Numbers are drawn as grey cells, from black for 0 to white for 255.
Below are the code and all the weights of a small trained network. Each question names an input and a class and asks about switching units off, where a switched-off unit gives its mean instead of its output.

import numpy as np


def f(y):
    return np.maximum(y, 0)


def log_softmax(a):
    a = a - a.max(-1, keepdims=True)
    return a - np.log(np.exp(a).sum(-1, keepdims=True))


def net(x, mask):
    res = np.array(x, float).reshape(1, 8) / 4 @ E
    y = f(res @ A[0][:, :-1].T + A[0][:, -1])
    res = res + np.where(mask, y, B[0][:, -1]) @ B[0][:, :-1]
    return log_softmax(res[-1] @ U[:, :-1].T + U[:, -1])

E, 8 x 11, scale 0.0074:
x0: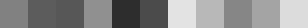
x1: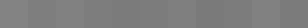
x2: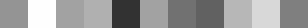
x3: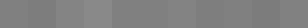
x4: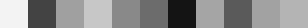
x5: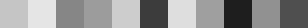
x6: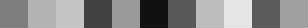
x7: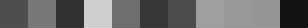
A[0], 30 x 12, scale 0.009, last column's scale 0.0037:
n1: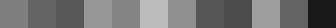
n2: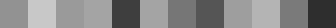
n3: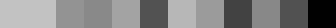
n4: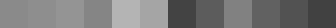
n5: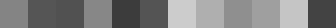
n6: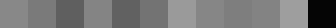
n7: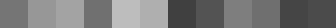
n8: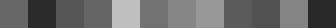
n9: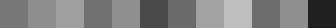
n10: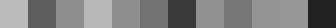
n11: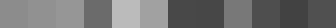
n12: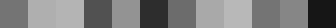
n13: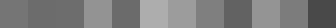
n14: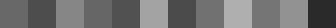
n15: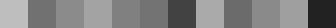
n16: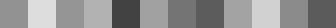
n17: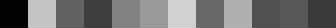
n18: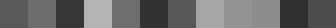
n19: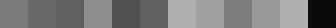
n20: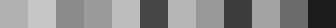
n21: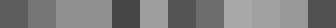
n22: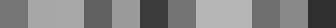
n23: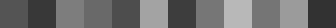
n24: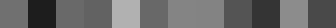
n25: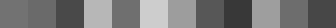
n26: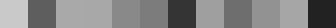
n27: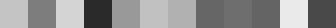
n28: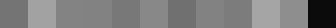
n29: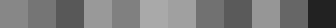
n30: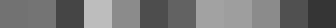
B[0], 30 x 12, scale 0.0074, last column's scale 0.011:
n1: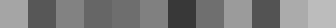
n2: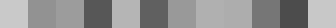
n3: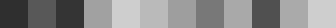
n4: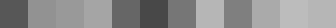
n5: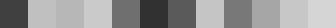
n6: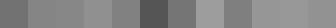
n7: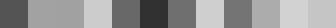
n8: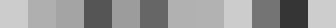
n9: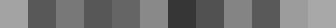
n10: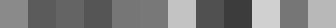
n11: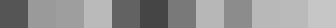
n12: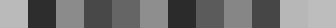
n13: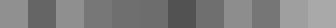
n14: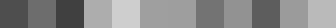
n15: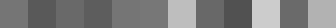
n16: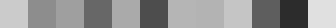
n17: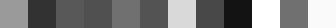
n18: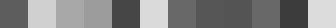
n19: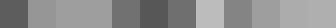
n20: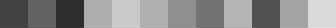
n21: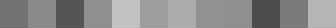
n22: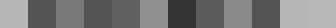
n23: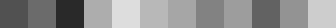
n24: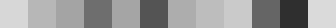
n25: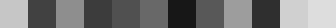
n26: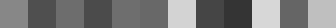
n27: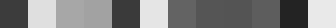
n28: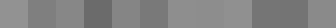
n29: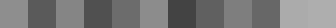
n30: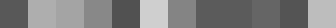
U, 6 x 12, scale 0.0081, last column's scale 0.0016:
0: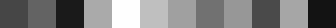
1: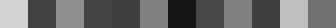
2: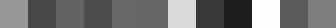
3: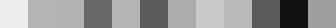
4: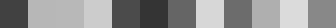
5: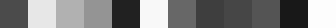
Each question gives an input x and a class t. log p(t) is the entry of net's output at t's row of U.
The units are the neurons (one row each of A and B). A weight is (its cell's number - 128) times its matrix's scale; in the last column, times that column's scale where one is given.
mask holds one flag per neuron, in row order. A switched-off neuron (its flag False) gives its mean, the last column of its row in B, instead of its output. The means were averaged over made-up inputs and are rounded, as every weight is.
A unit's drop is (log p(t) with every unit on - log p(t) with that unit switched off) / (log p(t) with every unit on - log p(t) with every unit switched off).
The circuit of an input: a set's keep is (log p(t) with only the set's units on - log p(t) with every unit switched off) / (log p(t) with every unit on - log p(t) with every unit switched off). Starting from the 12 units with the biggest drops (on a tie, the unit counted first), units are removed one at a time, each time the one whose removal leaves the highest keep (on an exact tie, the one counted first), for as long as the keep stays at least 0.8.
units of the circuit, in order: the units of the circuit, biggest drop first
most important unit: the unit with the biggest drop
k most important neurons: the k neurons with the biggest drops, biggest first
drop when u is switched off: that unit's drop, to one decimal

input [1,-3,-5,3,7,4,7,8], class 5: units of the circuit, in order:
(n18)
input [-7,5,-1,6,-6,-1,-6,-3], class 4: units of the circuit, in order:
(n7; n11)
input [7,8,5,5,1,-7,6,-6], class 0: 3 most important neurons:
(n23; n14; n21)
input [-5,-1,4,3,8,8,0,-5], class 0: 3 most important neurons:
(n20; n3; n17)
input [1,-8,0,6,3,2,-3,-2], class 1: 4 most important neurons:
(n17; n18; n23; n25)
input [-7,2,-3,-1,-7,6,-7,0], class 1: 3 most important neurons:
(n25; n1; n29)
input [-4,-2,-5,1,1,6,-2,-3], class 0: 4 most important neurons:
(n3; n20; n16; n2)
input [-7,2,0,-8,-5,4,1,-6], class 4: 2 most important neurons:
(n7; n11)
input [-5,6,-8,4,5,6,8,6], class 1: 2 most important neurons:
(n12; n22)
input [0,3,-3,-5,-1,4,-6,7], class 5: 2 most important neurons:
(n18; n30)
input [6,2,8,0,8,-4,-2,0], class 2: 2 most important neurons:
(n26; n10)
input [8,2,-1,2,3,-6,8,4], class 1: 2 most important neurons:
(n12; n9)
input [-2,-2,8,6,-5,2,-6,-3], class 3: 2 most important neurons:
(n16; n2)
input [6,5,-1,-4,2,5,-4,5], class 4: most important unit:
n5
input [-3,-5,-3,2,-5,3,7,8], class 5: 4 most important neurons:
(n18; n30; n25; n1)
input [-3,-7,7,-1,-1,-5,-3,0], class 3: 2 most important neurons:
(n16; n2)
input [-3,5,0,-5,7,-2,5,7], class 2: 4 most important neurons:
(n26; n10; n27; n15)
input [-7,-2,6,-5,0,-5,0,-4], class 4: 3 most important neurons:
(n7; n11; n4)
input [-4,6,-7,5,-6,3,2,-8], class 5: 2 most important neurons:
(n27; n16)
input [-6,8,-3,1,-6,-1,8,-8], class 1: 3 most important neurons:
(n12; n22; n18)
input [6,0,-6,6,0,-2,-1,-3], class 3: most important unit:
n24
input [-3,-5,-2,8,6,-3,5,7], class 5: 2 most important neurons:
(n18; n17)
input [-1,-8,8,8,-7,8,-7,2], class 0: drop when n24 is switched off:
0.1
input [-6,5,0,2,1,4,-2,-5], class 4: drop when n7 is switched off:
0.3
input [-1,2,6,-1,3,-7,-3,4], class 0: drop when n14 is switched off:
0.2
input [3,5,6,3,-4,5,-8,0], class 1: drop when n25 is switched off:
0.4
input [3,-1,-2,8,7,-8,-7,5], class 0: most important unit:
n23
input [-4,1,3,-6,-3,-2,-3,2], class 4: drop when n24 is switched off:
0.2
